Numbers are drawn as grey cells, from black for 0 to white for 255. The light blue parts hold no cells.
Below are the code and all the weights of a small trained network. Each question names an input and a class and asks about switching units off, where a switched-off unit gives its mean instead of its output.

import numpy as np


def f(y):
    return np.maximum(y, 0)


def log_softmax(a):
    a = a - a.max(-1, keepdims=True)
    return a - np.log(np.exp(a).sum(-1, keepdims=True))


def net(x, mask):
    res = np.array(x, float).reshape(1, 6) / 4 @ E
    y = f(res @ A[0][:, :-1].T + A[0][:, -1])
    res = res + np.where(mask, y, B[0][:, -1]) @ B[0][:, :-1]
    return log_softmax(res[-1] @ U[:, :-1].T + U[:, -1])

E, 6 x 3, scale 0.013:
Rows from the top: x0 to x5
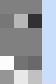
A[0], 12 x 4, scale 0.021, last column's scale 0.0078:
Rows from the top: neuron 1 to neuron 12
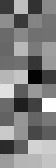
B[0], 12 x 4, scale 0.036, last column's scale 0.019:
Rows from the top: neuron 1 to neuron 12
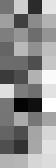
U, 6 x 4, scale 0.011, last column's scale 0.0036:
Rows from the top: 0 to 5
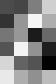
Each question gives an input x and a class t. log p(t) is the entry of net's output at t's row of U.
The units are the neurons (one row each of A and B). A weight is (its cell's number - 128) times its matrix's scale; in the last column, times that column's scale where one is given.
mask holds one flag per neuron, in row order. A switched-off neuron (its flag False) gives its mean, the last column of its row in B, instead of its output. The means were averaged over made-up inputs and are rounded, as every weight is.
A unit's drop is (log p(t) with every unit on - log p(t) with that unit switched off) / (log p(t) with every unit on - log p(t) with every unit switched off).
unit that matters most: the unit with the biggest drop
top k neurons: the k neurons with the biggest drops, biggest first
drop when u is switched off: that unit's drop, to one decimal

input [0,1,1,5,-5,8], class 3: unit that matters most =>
neuron 6
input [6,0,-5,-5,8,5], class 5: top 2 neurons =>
neuron 7; neuron 11
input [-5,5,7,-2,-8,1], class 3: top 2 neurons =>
neuron 8; neuron 4
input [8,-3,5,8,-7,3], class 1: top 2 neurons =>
neuron 8; neuron 11
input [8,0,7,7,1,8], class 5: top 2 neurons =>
neuron 6; neuron 11
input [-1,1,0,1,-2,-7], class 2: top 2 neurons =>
neuron 6; neuron 10
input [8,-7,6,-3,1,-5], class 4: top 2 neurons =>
neuron 6; neuron 7
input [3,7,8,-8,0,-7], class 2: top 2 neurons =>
neuron 1; neuron 11
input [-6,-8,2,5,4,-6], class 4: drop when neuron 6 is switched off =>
0.0
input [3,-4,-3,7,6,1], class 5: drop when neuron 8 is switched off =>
0.4
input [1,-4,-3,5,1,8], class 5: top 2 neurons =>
neuron 6; neuron 10
